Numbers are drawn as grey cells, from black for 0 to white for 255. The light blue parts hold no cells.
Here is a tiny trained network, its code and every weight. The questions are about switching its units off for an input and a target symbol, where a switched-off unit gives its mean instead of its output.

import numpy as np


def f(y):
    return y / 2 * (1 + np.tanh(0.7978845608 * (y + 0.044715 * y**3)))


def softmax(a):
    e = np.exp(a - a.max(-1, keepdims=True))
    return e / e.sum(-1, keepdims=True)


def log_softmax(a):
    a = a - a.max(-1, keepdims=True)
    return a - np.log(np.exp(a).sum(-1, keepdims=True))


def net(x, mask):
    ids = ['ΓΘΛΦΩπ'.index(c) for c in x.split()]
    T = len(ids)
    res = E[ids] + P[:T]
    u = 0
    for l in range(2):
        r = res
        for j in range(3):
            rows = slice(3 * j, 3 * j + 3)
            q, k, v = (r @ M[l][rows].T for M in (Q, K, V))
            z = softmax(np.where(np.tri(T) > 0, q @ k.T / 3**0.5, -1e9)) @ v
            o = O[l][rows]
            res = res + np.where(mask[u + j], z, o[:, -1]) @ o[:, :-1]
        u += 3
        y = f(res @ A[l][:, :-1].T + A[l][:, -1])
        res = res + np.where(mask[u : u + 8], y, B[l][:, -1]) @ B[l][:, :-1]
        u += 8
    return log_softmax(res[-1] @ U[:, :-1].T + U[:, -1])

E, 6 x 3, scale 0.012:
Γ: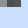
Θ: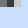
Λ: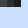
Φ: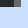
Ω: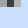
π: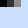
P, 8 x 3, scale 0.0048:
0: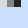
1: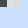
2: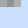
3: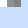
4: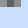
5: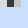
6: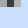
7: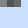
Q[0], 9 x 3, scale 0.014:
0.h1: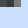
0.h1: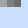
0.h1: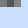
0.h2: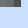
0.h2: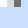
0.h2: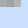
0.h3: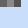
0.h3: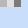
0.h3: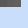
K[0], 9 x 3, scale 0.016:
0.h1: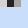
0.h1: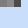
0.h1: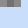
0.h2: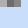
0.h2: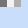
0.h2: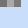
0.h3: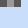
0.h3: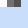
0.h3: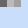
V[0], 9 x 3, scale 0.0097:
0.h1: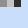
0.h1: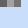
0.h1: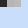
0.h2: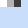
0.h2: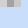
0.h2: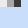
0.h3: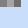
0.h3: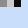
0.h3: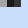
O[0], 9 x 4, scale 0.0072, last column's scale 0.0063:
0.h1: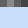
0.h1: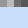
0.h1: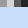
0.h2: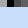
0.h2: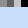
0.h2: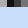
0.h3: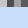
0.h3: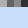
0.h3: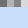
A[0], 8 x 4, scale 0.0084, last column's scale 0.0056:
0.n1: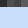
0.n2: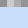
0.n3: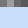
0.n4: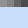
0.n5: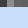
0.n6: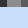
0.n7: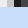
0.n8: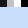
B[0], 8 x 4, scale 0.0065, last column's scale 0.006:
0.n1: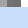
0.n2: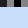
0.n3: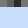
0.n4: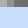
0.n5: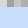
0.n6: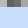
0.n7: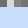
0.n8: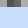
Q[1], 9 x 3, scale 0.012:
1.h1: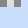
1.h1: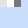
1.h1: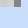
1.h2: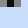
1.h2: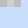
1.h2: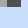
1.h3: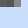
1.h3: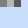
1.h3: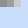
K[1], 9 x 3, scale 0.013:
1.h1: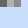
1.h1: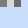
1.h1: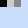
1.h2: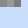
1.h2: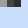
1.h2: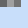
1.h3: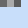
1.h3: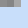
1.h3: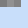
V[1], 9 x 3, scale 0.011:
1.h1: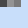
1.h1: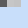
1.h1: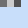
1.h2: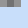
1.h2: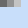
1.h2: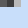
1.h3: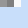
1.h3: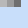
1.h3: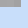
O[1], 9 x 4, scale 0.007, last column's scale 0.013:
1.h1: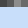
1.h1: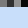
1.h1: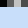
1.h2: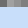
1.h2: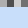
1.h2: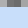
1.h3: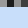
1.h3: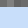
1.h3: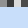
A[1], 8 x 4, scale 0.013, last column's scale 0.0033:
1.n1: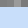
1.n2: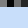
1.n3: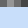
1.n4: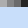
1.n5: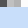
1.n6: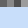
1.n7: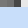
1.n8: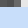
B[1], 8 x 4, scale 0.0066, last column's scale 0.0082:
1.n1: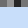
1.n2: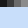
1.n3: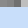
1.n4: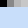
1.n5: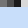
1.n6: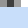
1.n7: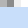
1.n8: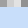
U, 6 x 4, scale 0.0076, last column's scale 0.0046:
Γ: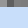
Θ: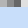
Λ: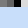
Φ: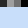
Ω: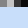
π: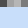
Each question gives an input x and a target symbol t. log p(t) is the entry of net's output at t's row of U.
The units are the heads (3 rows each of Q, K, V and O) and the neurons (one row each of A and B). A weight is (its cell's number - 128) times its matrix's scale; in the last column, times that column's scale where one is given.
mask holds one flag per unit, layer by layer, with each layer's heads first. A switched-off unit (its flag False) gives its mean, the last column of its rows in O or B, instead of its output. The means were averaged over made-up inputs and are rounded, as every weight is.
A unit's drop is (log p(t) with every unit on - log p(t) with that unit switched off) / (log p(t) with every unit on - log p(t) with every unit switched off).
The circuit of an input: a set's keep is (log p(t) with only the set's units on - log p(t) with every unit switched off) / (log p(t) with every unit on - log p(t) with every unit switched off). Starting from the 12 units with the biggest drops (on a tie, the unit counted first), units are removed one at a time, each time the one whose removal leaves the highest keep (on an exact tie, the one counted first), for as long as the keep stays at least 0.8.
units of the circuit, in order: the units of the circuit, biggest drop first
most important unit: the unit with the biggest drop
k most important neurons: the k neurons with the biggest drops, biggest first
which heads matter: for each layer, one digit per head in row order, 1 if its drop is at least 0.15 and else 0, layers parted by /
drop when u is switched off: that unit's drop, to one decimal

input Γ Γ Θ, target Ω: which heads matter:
110 / 100
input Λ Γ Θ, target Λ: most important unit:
1.n5
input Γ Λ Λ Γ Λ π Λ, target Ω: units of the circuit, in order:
0.h2, 1.h1
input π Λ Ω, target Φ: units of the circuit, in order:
1.h1, 0.h2, 0.n2
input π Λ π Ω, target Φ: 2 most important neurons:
0.n2, 1.n8
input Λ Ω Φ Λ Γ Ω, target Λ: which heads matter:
010 / 000
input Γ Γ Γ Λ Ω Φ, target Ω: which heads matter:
110 / 100
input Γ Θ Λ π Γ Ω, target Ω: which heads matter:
110 / 100
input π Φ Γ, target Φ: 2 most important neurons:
0.n2, 1.n8
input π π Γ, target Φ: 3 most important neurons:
0.n2, 1.n8, 0.n1
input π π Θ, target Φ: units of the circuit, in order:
1.h1, 0.h2, 0.n2
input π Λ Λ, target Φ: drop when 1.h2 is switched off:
0.1
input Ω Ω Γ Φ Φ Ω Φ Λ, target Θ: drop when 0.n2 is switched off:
0.0
